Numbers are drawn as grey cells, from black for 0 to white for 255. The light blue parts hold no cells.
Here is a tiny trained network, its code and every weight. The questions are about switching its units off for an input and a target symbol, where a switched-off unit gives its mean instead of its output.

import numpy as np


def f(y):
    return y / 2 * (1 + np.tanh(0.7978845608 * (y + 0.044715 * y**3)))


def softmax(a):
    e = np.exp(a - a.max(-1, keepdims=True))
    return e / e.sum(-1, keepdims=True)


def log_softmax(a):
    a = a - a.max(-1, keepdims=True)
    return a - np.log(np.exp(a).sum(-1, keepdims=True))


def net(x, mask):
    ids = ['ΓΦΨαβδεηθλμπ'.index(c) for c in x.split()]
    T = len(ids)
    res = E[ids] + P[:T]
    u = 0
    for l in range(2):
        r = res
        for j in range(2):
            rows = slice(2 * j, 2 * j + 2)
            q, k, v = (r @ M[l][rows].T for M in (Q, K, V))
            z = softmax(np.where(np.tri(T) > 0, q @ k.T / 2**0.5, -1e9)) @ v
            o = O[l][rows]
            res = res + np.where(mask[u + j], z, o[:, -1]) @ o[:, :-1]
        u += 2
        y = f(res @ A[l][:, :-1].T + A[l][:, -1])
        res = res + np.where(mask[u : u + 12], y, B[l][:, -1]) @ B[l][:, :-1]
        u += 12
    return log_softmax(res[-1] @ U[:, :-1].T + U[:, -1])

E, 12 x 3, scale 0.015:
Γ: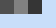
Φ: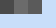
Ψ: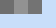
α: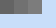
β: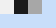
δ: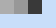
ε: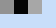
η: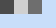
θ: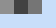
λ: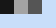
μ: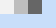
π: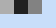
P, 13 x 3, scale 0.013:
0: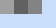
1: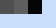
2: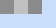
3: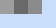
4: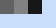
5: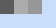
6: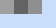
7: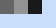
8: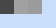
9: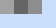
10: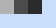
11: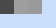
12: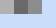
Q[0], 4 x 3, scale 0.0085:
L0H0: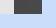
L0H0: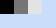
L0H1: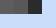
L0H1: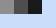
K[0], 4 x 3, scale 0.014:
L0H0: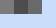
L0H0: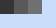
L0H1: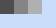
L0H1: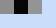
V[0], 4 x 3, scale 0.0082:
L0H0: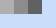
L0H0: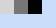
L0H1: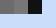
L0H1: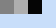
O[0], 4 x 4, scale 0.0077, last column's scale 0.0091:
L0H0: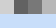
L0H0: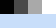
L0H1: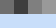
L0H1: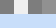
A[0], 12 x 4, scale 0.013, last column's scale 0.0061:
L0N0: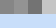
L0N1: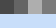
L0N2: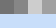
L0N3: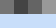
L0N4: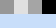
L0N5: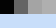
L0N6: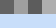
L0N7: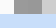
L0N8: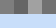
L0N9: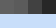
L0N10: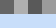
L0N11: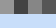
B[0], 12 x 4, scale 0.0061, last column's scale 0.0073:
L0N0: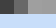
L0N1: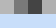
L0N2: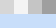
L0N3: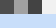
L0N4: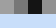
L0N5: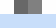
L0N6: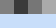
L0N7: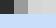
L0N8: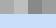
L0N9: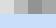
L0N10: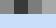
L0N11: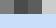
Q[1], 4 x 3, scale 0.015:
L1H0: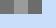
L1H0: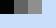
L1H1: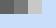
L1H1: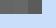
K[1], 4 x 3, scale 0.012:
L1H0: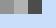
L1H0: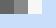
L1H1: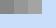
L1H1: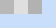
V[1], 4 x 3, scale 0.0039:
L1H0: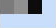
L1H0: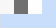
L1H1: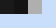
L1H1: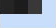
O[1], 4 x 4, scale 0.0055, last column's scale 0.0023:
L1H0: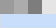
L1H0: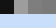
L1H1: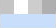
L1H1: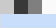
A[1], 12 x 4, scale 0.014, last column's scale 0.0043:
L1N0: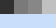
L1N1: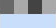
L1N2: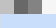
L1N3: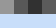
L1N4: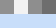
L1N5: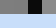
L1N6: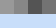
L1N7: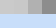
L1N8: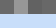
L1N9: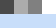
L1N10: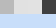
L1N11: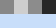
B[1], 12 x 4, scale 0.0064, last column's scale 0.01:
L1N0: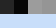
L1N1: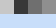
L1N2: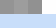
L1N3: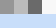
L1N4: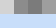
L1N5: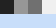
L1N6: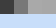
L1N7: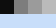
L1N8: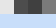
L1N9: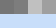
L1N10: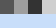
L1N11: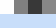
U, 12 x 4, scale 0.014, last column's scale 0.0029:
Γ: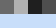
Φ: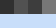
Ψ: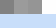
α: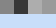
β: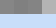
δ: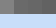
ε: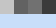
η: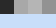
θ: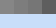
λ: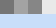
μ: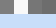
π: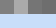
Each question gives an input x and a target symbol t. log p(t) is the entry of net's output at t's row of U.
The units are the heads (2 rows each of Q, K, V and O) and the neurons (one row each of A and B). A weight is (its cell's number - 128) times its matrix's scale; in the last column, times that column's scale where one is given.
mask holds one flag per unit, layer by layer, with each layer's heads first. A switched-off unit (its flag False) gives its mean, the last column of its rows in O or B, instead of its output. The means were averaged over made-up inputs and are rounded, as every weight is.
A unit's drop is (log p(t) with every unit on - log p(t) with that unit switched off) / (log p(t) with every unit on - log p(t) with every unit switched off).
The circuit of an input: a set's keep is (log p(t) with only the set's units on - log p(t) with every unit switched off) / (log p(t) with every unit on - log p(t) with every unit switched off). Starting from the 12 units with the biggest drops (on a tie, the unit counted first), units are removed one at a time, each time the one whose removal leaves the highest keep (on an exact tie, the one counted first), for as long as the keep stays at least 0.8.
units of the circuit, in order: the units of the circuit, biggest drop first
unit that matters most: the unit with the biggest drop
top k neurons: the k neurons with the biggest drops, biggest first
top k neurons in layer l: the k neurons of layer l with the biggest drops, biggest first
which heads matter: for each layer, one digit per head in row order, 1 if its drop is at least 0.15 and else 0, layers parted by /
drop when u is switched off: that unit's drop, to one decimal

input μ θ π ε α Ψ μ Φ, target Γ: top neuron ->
(L0N5)
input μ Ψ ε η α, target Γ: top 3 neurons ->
(L0N5; L0N9; L1N3)
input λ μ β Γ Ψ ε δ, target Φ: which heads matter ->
00 / 10
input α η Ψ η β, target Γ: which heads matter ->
10 / 00
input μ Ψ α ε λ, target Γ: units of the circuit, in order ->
(L0N5; L1N3; L0N7)
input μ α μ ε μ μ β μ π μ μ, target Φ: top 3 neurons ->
(L0N5; L0N2; L0N3)
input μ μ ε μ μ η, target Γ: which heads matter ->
11 / 00
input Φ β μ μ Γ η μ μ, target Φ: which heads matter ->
00 / 00
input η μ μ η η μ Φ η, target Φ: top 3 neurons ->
(L0N2; L0N6; L1N5)
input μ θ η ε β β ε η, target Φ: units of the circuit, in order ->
(L0N6; L0N10)
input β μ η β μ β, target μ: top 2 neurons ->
(L0N2; L1N10)
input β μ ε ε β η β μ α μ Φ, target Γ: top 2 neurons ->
(L0N9; L1N3)
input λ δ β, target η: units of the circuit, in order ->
(L0N7; L0N5; L1H0)
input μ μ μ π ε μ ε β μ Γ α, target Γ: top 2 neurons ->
(L1N3; L0N9)
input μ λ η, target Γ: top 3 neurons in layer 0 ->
(L0N4; L0N7; L0N5)
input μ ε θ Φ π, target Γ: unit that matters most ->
L1N3
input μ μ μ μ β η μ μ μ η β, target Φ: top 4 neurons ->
(L0N3; L0N11; L1N5; L0N2)
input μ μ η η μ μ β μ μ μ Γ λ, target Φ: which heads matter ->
11 / 01
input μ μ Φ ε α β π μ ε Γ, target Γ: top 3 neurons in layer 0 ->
(L0N5; L0N3; L0N7)
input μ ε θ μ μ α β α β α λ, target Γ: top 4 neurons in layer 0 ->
(L0N5; L0N9; L0N3; L0N7)
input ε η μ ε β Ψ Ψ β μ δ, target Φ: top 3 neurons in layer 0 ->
(L0N5; L0N2; L0N3)
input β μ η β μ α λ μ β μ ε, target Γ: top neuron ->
(L1N3)
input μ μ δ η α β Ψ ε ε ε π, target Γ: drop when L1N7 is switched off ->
0.1
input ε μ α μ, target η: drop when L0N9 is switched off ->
0.1
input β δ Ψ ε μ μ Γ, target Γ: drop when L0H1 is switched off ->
0.3
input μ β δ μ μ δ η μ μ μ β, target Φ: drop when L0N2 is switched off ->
0.2
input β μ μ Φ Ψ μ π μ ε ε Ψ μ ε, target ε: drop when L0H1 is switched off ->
0.1
